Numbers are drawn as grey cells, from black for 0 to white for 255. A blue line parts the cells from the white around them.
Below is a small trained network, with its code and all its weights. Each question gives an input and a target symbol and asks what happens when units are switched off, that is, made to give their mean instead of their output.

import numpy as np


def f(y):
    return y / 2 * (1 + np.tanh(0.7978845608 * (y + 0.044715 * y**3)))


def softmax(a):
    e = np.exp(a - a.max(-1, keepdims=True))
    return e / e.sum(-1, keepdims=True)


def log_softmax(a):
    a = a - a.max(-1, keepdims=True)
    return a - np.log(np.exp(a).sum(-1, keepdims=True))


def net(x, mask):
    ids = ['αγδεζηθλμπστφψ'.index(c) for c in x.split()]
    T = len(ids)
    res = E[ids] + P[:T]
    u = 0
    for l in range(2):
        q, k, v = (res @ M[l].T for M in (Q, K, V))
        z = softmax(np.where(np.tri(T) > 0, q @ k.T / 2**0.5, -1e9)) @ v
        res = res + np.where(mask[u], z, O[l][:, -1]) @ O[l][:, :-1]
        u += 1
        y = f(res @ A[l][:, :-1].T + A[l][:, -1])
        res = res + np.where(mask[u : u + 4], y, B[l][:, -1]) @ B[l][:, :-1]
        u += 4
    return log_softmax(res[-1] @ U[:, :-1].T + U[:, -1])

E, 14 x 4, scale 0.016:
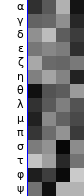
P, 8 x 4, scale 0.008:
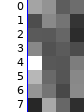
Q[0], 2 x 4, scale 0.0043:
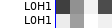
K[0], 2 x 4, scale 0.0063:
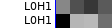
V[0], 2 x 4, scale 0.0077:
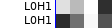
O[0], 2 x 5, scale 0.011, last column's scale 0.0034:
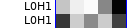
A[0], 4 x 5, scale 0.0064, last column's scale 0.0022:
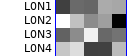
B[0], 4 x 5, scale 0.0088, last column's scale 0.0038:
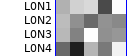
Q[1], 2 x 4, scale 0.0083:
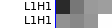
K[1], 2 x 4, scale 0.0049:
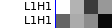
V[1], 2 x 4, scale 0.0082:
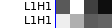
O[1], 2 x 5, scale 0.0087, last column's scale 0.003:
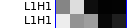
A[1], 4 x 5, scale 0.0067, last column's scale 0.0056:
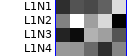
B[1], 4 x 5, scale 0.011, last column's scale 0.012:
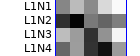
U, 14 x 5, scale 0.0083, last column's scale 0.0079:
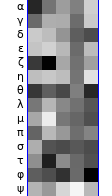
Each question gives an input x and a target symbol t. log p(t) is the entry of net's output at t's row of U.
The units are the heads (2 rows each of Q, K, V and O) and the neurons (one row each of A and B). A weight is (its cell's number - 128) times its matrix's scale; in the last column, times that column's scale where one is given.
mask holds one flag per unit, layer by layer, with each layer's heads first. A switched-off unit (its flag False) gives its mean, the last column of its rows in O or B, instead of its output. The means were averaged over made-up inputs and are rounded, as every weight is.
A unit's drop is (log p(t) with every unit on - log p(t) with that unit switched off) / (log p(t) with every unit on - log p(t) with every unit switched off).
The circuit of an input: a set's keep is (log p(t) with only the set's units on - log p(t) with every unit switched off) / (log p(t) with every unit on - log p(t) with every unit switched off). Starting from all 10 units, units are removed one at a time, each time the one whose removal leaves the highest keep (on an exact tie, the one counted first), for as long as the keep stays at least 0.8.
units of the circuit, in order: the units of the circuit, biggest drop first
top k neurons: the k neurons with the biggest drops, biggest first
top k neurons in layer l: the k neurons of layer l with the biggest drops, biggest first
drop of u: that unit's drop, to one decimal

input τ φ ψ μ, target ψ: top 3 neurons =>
[L1N1 L1N4 L1N3]
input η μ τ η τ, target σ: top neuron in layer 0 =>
[L0N4]
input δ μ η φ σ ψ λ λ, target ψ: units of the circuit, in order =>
[L1H1 L1N1 L1N3 L0H1]
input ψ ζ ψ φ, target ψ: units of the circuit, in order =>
[L1N1 L1H1]
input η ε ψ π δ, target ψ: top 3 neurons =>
[L0N3 L1N4 L0N1]
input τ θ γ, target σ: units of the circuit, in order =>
[L0H1 L1N4]
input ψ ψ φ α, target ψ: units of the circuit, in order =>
[L1H1 L1N3]
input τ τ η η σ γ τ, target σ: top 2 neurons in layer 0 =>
[L0N2 L0N3]
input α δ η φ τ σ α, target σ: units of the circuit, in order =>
[L0H1 L0N1 L1H1]
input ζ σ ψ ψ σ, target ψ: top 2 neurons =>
[L1N4 L1N1]
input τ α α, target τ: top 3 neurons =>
[L0N4 L1N1 L0N1]
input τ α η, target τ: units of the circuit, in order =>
[L0N4 L0H1 L1H1 L1N1]
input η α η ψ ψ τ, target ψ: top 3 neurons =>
[L0N3 L1N4 L0N1]
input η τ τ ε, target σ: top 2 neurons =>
[L1N4 L1N1]
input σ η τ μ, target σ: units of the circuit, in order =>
[L0H1]
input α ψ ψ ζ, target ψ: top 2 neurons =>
[L1N4 L0N3]
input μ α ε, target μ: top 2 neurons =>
[L0N4 L1N4]
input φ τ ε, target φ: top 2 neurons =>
[L0N1 L1N4]
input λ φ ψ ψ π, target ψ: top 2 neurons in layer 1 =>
[L1N1 L1N4]
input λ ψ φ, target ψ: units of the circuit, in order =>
[L1N1]
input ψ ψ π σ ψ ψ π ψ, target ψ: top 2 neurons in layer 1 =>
[L1N4 L1N3]
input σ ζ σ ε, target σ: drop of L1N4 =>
0.2
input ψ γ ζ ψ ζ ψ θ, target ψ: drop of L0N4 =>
-0.1
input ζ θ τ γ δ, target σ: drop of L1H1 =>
0.3
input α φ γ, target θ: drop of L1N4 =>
0.1
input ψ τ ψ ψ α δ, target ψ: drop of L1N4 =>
0.2
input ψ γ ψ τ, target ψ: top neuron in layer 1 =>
[L1N4]
